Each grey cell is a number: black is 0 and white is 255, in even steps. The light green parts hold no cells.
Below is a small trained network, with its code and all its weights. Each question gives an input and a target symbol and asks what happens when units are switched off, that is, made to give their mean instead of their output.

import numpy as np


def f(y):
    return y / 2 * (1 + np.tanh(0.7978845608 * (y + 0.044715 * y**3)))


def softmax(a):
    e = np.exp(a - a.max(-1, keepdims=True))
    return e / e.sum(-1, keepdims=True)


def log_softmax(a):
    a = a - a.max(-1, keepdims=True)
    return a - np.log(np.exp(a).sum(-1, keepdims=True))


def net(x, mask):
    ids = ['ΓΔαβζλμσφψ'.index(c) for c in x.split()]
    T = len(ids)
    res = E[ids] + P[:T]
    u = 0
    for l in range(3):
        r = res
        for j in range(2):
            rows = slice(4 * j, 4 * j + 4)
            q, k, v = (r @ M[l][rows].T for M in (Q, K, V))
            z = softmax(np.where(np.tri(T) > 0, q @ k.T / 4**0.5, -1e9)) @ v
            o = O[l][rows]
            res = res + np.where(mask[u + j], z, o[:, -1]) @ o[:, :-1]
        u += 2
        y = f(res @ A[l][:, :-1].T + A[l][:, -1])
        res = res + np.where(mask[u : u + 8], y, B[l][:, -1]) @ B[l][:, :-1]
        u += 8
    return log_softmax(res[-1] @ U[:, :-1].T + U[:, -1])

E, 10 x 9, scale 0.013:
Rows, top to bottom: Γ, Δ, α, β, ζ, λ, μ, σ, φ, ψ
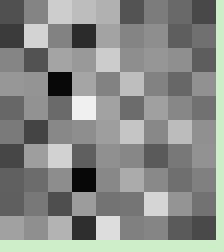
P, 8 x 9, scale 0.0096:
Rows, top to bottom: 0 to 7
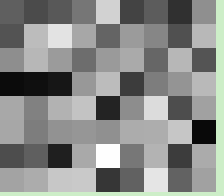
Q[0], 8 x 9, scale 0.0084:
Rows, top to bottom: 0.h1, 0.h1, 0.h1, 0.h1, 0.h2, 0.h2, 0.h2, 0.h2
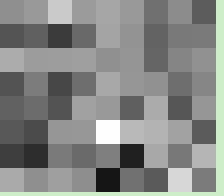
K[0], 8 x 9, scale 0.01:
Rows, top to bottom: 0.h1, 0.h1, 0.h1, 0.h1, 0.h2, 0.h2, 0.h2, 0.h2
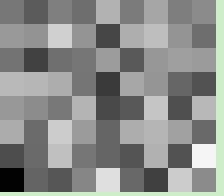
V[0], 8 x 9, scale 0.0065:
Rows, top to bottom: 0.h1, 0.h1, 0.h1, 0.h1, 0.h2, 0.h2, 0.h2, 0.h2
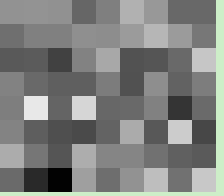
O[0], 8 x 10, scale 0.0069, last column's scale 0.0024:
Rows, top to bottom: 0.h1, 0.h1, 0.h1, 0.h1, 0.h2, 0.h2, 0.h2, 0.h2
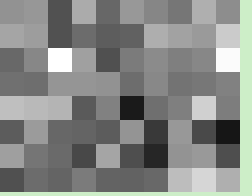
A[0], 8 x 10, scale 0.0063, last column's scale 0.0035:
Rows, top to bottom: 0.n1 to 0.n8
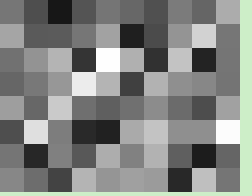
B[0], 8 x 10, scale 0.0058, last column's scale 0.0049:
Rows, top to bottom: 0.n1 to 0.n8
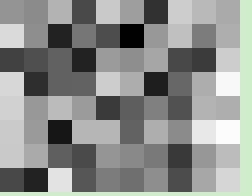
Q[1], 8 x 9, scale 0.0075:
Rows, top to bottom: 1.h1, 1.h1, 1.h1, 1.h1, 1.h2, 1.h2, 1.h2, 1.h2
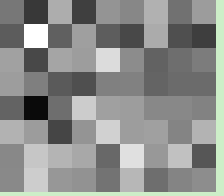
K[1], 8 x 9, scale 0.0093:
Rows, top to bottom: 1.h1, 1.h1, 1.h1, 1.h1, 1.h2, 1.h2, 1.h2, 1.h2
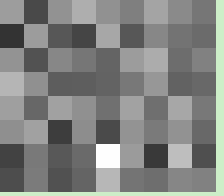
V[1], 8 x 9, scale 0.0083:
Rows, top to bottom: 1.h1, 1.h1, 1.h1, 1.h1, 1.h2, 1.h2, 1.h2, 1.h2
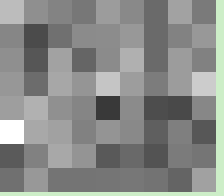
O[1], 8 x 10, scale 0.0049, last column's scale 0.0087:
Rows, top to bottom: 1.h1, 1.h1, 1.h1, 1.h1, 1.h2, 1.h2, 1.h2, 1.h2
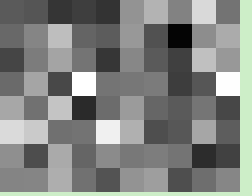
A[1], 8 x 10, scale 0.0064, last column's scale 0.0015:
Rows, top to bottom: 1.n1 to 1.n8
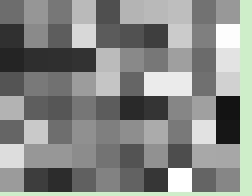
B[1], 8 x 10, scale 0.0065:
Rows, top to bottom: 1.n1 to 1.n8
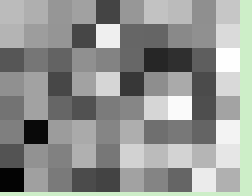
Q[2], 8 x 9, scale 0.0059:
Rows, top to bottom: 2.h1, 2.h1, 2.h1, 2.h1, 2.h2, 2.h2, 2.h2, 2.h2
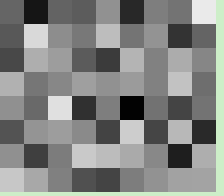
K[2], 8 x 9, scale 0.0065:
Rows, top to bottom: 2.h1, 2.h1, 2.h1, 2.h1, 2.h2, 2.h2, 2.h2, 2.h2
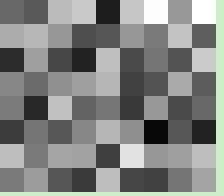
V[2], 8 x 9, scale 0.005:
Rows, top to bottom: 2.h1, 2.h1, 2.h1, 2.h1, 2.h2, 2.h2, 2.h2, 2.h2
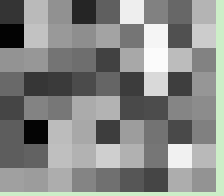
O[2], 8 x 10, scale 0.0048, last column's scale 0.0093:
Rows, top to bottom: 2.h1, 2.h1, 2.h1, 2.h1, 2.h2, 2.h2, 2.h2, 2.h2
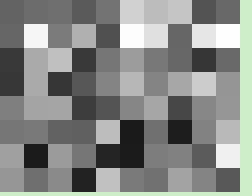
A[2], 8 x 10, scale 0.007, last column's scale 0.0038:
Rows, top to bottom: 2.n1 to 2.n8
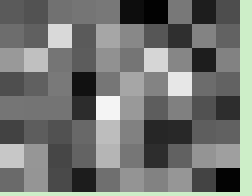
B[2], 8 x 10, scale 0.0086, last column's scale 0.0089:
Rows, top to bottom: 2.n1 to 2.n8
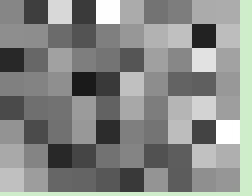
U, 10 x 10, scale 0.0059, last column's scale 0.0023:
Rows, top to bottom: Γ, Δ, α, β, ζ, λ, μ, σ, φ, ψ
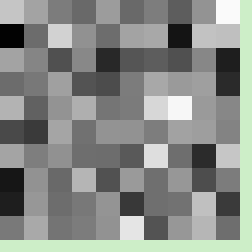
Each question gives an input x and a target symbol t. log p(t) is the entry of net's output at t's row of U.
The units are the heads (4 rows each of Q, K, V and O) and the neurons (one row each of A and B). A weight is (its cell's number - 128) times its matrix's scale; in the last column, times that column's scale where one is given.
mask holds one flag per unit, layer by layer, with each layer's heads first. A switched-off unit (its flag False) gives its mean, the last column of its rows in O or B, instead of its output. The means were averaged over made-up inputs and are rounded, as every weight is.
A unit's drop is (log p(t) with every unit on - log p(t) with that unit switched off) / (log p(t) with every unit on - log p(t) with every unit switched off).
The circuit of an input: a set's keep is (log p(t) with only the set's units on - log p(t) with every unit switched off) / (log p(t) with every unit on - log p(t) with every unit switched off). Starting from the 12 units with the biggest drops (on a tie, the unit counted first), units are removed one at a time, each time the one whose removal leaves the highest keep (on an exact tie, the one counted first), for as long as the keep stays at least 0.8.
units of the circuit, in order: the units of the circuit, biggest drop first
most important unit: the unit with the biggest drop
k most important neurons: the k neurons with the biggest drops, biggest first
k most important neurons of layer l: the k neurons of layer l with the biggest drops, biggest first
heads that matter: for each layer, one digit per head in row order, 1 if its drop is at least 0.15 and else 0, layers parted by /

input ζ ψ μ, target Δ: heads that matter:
01 / 00 / 00
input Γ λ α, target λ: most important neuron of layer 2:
(2.n1)
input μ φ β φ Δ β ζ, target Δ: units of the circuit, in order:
(0.h2 0.n8 2.h1)
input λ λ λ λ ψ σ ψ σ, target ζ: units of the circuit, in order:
(1.n3 0.n6)
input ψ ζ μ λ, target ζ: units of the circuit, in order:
(0.h2 1.n5 0.n2)
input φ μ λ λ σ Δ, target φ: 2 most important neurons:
(2.n3 0.n3)
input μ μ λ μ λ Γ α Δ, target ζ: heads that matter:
00 / 01 / 10
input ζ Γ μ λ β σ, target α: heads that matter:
11 / 00 / 00
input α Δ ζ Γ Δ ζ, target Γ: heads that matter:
00 / 00 / 10
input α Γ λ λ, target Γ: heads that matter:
01 / 01 / 00
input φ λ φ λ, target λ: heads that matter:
01 / 00 / 01
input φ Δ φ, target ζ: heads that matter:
00 / 10 / 01
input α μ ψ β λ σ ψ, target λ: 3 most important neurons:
(2.n1 2.n5 1.n3)
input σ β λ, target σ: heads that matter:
01 / 00 / 01
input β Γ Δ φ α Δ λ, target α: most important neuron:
(2.n7)
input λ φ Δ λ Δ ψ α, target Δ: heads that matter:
01 / 01 / 10
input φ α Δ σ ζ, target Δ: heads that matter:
00 / 10 / 00
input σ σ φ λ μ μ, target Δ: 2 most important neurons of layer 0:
(0.n3 0.n4)
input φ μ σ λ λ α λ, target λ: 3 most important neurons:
(2.n1 1.n1 1.n3)
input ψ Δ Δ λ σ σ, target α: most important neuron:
(0.n3)
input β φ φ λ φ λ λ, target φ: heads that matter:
01 / 00 / 00
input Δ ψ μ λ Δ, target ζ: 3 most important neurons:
(1.n7 0.n6 0.n4)
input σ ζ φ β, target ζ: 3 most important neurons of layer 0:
(0.n2 0.n4 0.n3)
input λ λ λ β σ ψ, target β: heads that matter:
01 / 10 / 10
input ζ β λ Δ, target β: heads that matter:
01 / 00 / 01
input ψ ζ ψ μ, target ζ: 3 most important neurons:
(0.n2 1.n5 1.n7)
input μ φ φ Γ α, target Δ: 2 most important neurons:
(2.n6 1.n7)
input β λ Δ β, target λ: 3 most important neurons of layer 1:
(1.n3 1.n1 1.n7)
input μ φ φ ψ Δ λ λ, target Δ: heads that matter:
01 / 01 / 10
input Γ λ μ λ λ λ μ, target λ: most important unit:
2.n1
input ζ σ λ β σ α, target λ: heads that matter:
01 / 00 / 10
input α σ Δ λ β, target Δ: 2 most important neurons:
(0.n8 2.n6)
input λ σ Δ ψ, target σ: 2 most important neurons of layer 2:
(2.n6 2.n5)
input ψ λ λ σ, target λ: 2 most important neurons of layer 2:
(2.n1 2.n6)
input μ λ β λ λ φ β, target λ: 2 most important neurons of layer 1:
(1.n1 1.n3)
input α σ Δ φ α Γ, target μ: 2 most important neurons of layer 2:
(2.n2 2.n5)
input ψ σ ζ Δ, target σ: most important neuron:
(2.n6)
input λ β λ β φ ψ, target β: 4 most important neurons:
(0.n3 2.n5 0.n7 2.n3)
